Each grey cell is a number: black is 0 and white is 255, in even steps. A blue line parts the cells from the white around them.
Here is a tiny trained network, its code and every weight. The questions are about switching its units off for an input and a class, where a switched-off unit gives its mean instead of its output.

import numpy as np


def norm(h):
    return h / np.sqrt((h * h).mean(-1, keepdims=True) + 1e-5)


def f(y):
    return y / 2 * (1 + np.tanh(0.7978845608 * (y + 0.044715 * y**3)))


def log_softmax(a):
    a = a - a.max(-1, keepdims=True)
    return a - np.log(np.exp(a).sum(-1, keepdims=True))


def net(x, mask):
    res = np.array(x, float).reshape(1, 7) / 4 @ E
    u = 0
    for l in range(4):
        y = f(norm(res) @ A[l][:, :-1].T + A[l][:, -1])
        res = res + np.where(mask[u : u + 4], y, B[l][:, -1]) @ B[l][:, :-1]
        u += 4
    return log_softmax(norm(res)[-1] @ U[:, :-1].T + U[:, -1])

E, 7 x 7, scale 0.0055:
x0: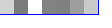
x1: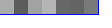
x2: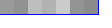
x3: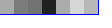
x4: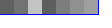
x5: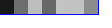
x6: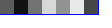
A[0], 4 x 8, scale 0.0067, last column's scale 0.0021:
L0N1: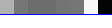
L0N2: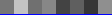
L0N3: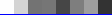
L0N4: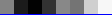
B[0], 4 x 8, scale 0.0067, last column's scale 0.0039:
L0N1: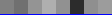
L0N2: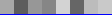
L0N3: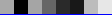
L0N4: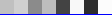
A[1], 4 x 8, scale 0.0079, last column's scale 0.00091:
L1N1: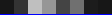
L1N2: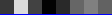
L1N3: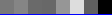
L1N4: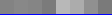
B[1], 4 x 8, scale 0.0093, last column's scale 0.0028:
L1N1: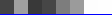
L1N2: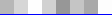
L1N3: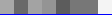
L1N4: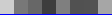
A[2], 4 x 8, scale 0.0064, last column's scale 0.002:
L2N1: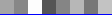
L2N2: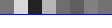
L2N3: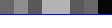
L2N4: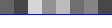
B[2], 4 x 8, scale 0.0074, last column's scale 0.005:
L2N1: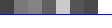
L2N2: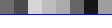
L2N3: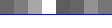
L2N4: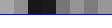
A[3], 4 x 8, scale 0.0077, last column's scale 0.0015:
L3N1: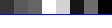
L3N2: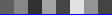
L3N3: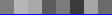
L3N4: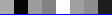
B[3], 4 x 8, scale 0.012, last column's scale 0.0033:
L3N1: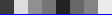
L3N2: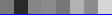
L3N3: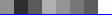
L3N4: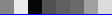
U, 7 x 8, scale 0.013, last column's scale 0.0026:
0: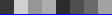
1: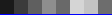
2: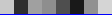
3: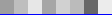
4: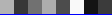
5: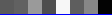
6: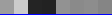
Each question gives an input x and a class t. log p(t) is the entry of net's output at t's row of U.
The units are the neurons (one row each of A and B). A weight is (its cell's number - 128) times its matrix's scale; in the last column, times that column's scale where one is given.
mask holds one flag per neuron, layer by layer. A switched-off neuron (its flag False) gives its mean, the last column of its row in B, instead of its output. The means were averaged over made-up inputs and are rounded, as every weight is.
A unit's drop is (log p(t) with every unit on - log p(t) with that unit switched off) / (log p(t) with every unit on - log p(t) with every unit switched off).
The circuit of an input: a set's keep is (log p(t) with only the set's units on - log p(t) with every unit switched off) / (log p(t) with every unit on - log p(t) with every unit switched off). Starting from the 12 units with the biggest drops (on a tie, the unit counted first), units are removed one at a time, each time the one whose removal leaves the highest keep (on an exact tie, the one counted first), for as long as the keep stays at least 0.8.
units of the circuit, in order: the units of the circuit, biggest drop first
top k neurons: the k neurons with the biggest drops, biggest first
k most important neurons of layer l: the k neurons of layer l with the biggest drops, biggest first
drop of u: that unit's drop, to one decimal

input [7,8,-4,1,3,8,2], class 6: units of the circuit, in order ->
(L3N4)
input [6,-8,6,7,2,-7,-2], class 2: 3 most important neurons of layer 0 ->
(L0N3 L0N1 L0N2)
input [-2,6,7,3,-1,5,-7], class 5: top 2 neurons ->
(L0N2 L3N3)
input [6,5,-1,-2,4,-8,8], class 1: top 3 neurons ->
(L0N4 L1N1 L0N2)
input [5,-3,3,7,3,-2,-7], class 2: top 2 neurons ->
(L0N3 L3N3)
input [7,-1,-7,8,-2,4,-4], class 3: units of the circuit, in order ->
(L0N2 L1N2)
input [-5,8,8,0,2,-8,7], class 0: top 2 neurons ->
(L3N1 L0N4)
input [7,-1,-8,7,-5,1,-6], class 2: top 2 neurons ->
(L0N3 L0N1)
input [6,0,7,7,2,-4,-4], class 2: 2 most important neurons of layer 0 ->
(L0N3 L0N1)
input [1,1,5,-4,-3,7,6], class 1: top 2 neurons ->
(L1N1 L0N2)
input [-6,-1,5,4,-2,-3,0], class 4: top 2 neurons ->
(L0N4 L1N2)
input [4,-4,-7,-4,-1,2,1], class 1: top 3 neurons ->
(L1N1 L0N2 L3N2)
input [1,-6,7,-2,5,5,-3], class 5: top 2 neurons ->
(L0N2 L3N1)
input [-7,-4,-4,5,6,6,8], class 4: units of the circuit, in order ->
(L0N4)
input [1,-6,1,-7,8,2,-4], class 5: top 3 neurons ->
(L0N4 L2N1 L3N3)
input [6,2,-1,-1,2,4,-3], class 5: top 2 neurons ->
(L0N2 L2N1)
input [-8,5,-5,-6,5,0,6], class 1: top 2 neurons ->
(L1N1 L3N2)
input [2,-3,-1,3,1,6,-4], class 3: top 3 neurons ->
(L1N2 L0N2 L0N3)
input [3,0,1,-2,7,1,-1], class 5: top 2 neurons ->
(L0N2 L0N3)
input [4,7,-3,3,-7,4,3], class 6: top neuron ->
(L3N4)
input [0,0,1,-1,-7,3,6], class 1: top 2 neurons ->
(L0N4 L1N1)
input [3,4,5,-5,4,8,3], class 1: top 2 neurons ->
(L1N1 L0N2)
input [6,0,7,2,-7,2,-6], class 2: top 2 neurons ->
(L0N3 L3N3)
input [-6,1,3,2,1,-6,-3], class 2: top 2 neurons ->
(L0N3 L2N1)
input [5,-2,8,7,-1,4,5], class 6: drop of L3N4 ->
0.4
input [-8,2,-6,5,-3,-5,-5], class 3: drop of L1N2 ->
0.5
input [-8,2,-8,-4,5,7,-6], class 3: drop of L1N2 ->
0.9
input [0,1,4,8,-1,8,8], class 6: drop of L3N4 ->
0.5
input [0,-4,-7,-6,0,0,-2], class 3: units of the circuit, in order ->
(L1N2)
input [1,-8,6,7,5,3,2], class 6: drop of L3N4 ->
0.4
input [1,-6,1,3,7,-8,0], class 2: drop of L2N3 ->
0.0
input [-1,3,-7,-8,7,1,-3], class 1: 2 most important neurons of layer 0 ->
(L0N3 L0N1)
